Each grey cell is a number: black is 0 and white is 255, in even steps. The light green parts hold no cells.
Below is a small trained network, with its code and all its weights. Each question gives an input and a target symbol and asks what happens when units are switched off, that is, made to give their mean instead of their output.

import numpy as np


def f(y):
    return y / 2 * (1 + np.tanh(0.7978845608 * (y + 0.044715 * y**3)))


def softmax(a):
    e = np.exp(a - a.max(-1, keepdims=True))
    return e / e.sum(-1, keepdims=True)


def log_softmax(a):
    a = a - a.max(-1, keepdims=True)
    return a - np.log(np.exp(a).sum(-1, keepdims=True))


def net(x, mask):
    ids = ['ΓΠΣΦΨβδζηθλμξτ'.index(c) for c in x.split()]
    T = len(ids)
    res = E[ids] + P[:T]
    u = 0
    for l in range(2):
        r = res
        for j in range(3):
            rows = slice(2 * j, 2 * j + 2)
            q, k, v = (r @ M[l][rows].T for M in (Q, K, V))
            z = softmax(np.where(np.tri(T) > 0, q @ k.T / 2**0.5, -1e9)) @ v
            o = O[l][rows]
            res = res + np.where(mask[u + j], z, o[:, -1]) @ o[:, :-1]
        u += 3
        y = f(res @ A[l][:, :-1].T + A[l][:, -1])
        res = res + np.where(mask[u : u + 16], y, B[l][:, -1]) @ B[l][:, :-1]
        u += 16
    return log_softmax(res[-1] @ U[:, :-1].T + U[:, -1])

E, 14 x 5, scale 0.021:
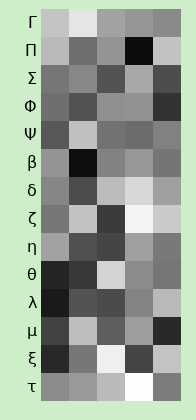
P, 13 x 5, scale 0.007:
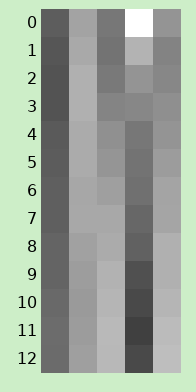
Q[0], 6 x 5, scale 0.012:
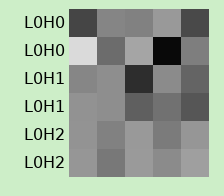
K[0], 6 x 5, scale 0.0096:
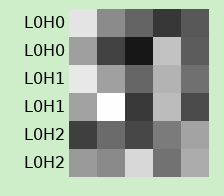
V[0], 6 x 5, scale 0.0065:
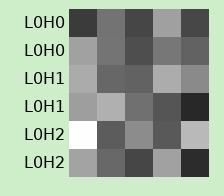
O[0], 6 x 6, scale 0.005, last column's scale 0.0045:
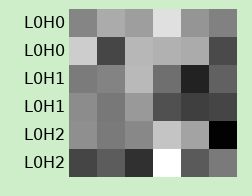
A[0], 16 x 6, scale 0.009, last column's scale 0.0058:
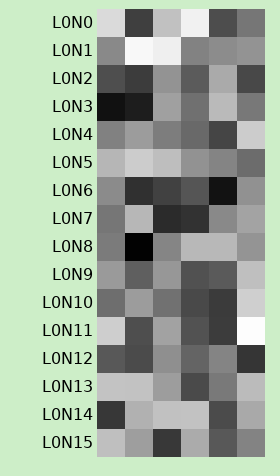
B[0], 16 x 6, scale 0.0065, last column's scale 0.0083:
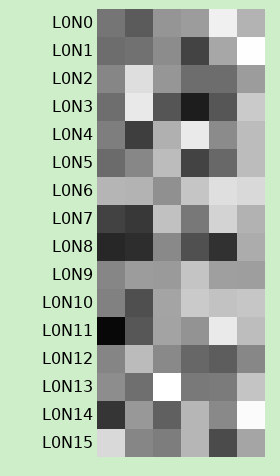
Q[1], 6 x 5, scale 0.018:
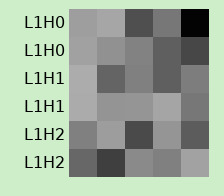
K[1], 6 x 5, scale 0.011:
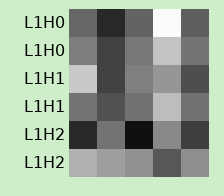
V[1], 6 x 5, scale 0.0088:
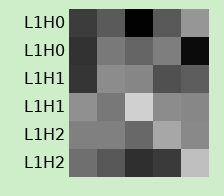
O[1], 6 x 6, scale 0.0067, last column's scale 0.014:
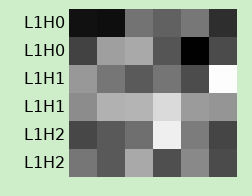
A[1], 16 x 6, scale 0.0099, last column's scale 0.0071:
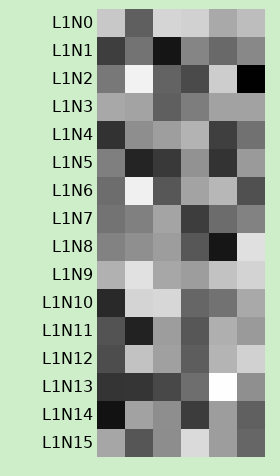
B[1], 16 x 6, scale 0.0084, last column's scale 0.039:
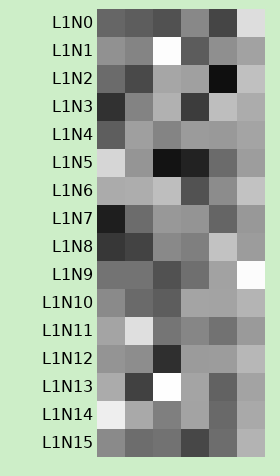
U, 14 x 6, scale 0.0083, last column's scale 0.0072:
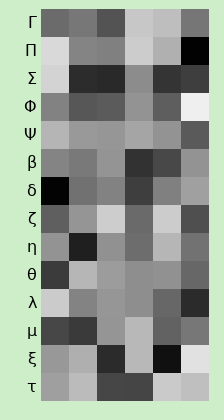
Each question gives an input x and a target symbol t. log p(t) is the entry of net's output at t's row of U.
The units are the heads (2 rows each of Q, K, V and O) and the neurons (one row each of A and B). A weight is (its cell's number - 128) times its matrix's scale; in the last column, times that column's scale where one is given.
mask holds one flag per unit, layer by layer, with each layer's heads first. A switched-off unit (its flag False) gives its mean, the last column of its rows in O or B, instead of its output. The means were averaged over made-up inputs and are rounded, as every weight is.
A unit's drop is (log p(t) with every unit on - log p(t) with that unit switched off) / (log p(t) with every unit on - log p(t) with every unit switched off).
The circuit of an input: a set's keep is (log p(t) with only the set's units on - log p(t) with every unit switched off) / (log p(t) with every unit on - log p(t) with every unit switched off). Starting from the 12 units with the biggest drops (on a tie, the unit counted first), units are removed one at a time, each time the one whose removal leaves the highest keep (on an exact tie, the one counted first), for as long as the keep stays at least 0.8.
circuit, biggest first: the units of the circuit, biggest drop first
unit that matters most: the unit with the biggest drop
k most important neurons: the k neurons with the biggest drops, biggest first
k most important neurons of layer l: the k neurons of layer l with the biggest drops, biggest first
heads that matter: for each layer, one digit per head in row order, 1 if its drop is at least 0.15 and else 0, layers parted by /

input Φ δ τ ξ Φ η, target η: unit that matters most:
L0H2
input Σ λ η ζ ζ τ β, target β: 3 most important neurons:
(L1N5 L0N3 L1N1)
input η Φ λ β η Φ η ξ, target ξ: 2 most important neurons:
(L1N14 L1N2)
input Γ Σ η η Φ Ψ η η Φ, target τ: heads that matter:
000 / 100
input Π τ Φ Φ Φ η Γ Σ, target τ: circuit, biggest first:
(L1H0 L1N13 L0N13)
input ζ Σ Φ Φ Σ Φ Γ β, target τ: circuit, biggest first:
(L1H0 L0N13 L1N13)
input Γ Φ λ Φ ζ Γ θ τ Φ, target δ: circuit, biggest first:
(L0N3 L1H0 L1N8)
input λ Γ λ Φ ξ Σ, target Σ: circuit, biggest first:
(L0N3 L0H1 L1N3 L1H0)
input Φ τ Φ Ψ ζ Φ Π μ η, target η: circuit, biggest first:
(L1H0 L1N13)
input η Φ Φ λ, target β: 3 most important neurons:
(L1N1 L1N14 L1N5)
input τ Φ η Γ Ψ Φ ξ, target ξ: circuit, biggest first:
(L1N2 L1N14 L0N3 L1N12)
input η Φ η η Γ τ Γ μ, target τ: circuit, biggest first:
(L1H0 L1N13)
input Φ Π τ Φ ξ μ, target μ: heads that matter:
111 / 100
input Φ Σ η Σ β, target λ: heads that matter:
000 / 100
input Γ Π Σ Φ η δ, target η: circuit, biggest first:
(L1H0 L1N13)
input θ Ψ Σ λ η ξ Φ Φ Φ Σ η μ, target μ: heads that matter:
111 / 110
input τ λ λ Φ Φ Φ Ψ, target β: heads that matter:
000 / 110
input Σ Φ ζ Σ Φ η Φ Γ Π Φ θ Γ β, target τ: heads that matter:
001 / 100
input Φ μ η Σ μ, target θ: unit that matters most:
L0H0
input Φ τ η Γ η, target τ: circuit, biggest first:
(L1H0 L1N3 L0N13)
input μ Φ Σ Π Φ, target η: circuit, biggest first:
(L1H0 L1N13 L0N11)
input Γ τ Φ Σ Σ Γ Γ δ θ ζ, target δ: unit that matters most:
L0N3
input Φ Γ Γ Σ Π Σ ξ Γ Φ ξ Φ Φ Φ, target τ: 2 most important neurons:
(L1N2 L0N13)
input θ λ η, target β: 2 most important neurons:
(L1N5 L1N1)
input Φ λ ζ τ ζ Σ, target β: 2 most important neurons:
(L1N5 L1N1)
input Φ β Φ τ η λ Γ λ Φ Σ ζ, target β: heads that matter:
100 / 110
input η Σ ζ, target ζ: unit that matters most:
L1N1
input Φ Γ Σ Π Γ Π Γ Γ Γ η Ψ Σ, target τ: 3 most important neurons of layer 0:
(L0N5 L0N1 L0N13)
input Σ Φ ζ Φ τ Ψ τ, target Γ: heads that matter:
010 / 010
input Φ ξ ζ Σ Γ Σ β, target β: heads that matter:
010 / 110
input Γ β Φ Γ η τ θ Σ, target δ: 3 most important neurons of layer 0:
(L0N3 L0N2 L0N13)
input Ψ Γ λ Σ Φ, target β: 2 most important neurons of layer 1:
(L1N5 L1N1)
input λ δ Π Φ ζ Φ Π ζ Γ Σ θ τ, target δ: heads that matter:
110 / 110
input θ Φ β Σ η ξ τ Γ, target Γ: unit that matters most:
L0N3
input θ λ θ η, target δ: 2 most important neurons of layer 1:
(L1N8 L1N6)
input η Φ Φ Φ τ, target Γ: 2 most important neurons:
(L1N2 L0N14)
